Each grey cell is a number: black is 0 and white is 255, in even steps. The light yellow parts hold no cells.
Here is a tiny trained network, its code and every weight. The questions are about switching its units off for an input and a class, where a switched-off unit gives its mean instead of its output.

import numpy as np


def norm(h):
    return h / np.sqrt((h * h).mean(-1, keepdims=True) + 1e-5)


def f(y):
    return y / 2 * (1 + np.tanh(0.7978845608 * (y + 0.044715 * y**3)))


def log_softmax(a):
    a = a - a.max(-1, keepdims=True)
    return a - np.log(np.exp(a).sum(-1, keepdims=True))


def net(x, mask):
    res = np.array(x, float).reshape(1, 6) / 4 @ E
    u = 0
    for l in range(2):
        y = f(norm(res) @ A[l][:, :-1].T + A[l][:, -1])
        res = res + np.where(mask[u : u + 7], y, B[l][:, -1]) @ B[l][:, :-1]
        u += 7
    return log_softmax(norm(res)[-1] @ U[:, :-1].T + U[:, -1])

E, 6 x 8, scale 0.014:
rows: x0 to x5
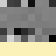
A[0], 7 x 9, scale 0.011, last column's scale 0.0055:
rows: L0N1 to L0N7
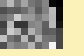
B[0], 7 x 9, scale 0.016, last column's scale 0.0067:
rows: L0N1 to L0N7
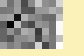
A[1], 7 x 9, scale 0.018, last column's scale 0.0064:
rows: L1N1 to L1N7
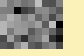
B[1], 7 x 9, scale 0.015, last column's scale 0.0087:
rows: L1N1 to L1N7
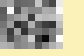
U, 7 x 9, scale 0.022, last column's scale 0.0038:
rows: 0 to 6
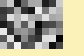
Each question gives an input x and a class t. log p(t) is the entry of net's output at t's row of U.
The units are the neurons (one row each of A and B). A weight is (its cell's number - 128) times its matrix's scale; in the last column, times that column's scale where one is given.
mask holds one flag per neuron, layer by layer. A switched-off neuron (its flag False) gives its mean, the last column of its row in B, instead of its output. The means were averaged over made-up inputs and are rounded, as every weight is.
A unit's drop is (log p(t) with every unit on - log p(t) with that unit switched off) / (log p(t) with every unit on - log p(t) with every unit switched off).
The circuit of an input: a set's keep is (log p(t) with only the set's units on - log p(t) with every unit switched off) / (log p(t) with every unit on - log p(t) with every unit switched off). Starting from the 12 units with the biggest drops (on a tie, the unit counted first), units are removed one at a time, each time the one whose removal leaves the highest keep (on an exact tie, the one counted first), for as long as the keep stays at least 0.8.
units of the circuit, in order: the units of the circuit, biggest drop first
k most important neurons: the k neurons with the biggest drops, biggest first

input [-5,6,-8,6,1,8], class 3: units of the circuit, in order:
L1N2
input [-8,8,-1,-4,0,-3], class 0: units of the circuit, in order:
L0N7, L1N4
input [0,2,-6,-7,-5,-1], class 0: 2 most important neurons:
L0N5, L0N4
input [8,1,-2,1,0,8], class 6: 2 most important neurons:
L0N1, L0N3
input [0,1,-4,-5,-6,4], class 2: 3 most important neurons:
L0N7, L0N4, L1N3
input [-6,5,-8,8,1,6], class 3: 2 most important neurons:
L1N6, L1N2
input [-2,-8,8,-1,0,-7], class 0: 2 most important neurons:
L1N4, L0N4
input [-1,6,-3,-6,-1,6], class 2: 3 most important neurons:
L1N3, L0N5, L0N4
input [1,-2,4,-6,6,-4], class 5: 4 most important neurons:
L1N2, L0N7, L0N1, L1N7
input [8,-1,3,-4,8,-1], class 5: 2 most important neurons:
L1N2, L0N7
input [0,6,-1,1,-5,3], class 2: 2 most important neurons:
L0N7, L0N4
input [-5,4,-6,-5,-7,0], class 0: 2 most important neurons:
L1N4, L0N7
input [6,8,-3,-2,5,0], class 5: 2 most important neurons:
L1N2, L0N7
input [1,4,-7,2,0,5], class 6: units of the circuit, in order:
L0N1
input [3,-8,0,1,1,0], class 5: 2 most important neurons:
L0N4, L0N7
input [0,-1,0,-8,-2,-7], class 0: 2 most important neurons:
L0N4, L1N4
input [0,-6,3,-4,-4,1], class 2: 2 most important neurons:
L0N7, L0N4
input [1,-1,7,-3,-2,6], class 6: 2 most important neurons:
L0N1, L1N2
